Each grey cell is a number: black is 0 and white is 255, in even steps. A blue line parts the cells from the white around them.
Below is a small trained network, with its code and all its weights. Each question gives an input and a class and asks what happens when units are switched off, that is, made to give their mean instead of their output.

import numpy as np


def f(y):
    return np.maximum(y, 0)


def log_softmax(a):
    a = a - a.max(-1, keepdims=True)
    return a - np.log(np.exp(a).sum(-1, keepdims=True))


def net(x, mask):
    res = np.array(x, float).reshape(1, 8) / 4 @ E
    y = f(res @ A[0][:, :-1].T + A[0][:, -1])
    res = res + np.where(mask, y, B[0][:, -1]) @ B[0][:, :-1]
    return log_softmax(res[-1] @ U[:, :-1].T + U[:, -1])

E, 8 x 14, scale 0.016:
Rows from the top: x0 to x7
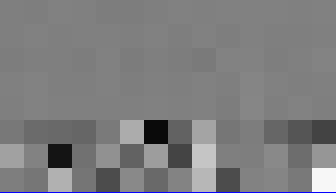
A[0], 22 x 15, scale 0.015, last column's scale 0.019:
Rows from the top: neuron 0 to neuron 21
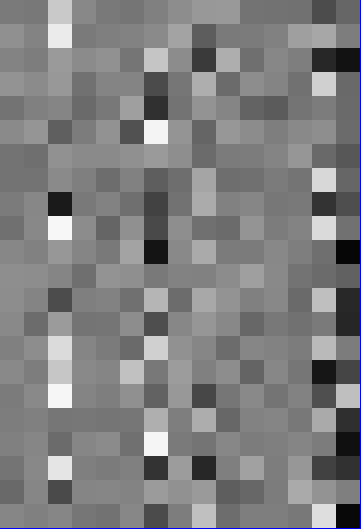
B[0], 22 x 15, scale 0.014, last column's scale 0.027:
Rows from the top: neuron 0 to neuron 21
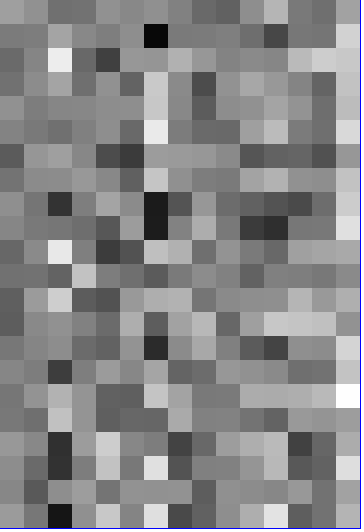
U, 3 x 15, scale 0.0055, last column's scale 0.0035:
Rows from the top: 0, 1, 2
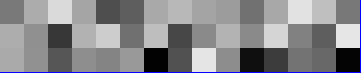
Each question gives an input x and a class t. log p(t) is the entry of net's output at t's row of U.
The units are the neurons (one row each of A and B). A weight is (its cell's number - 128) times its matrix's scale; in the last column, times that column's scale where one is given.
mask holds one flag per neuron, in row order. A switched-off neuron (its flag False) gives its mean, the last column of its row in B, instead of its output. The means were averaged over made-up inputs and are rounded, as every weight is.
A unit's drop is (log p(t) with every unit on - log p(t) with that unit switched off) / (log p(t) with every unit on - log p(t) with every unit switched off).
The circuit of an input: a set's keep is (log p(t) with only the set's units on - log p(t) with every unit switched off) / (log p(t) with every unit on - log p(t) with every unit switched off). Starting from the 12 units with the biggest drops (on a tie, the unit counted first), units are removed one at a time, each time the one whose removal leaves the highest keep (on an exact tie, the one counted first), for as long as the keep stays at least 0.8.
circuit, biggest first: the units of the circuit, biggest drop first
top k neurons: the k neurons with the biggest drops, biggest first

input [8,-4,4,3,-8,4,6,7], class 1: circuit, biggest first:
[neuron 21]
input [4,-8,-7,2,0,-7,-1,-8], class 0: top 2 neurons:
[neuron 2; neuron 19]
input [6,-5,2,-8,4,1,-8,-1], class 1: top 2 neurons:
[neuron 19; neuron 15]
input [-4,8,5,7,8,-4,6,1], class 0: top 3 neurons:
[neuron 12; neuron 19; neuron 21]
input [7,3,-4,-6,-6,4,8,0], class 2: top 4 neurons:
[neuron 8; neuron 19; neuron 5; neuron 16]
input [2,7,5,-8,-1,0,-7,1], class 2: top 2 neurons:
[neuron 9; neuron 1]
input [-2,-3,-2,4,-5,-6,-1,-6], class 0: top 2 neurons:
[neuron 2; neuron 19]
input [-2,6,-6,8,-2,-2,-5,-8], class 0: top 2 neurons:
[neuron 2; neuron 16]
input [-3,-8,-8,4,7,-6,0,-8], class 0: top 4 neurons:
[neuron 2; neuron 19; neuron 21; neuron 8]
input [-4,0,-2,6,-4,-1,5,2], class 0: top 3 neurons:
[neuron 19; neuron 12; neuron 18]
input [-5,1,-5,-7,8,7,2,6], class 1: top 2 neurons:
[neuron 21; neuron 2]
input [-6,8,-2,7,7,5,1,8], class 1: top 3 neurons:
[neuron 21; neuron 2; neuron 16]
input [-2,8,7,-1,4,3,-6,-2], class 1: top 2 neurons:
[neuron 19; neuron 15]
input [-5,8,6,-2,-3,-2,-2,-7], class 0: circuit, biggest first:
[neuron 2]
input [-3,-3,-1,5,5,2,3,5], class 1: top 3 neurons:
[neuron 21; neuron 2; neuron 16]
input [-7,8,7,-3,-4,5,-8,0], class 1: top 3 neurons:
[neuron 19; neuron 15; neuron 2]
